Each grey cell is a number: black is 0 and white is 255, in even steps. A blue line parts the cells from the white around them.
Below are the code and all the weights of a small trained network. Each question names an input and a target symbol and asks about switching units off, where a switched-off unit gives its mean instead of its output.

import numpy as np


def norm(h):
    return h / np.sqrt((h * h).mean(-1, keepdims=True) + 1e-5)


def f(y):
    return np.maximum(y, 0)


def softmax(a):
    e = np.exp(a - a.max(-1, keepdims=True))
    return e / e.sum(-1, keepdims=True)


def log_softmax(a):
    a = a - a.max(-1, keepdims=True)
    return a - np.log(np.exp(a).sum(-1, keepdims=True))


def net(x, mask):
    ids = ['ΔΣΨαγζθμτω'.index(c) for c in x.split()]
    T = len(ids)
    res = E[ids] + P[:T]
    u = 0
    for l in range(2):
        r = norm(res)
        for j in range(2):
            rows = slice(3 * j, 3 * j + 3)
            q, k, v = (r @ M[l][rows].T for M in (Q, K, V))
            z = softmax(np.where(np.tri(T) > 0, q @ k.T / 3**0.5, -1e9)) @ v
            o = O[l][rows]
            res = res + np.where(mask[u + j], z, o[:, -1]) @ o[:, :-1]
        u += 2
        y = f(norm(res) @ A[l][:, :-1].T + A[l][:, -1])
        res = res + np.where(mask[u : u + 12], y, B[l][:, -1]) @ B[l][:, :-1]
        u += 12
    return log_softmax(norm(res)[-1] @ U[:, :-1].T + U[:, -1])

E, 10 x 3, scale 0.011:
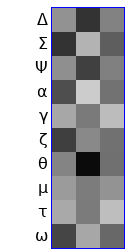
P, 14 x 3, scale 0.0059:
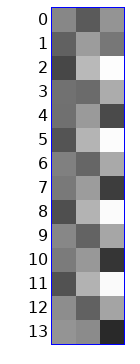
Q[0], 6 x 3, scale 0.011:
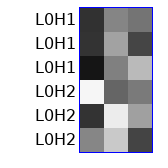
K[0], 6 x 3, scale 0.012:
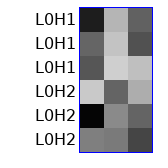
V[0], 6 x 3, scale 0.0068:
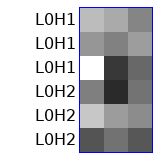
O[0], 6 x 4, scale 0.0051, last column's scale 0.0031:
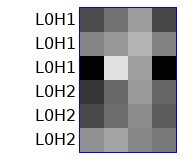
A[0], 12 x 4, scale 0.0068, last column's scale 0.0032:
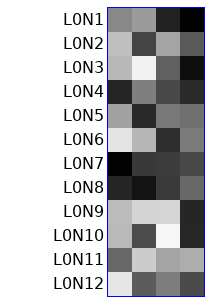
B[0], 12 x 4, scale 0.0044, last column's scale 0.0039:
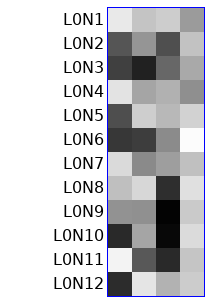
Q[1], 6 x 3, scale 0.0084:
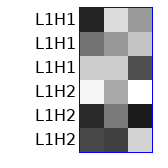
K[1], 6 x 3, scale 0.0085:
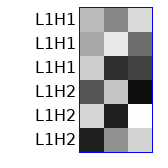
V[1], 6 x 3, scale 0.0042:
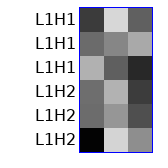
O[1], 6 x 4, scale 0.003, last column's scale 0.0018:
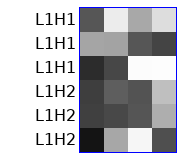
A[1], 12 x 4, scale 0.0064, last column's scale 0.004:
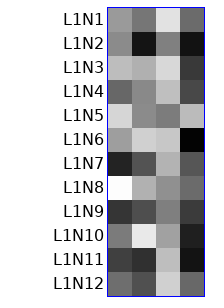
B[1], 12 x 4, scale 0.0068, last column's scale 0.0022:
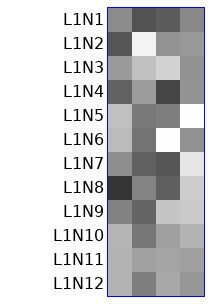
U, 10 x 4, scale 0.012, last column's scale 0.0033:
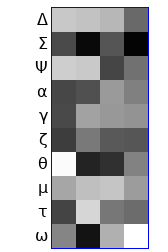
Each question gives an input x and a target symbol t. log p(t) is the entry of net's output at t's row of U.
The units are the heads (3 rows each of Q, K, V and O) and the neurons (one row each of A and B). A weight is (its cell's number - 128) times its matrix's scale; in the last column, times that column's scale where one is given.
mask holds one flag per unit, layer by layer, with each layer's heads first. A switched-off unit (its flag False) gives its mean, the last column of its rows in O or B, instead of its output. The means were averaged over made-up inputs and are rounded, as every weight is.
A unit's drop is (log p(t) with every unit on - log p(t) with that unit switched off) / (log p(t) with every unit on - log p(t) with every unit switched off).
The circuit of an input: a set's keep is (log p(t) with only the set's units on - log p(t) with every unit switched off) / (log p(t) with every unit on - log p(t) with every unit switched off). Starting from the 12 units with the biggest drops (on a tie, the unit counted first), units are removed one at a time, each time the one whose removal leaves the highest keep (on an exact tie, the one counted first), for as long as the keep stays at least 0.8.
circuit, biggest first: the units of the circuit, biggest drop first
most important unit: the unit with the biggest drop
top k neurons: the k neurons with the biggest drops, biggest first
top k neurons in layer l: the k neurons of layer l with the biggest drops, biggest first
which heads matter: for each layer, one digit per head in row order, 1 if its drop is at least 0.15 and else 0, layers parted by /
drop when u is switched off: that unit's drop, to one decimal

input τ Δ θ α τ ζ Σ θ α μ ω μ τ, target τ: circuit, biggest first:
(L0N10; L0H1)
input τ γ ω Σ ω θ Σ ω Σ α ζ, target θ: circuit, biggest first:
(L0H1)
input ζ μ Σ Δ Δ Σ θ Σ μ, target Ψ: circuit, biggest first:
(L0N9; L0N10)
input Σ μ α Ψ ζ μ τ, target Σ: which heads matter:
11 / 00
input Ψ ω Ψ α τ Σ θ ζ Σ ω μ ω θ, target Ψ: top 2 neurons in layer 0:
(L0N7; L0N12)
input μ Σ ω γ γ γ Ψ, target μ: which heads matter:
11 / 11
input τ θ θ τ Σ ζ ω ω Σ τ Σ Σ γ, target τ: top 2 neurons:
(L0N10; L0N8)
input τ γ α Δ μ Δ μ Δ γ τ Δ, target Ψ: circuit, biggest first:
(L0N8; L0H1)
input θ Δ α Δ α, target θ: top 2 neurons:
(L0N10; L0N7)
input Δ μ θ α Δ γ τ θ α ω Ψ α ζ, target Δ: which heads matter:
01 / 11
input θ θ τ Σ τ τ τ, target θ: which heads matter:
11 / 01
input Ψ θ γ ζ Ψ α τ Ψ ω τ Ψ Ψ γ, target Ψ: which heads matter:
10 / 11
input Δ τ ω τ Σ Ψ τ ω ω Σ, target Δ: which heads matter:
11 / 01
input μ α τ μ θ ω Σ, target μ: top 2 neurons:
(L0N11; L0N8)
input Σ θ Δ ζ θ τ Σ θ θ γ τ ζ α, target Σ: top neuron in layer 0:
(L0N6)
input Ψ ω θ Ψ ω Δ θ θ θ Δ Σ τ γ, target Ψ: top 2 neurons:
(L0N7; L0N10)
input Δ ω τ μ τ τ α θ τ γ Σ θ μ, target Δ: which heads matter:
11 / 11
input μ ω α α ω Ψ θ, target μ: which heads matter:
11 / 01
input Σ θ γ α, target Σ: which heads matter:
11 / 00
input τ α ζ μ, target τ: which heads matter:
00 / 10
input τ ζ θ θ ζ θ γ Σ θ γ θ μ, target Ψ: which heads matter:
00 / 00
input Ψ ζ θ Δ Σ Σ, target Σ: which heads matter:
10 / 00
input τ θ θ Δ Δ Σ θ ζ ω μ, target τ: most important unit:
L1H1
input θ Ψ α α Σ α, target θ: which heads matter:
10 / 00
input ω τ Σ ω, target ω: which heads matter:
11 / 00
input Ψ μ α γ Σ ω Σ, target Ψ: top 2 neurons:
(L0N7; L0N12)
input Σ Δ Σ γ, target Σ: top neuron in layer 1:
(L1N7)
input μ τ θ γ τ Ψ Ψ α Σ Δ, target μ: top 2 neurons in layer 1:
(L1N10; L1N8)
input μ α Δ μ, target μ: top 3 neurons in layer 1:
(L1N10; L1N6; L1N8)
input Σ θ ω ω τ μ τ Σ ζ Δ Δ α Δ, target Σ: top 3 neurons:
(L0N10; L0N8; L0N6)
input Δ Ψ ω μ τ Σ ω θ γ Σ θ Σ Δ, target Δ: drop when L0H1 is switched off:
1.3
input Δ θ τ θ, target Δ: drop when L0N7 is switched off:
1.1
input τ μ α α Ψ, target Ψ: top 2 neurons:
(L0N8; L1N8)
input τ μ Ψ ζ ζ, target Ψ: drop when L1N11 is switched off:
-0.1
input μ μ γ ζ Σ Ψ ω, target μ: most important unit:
L0H1
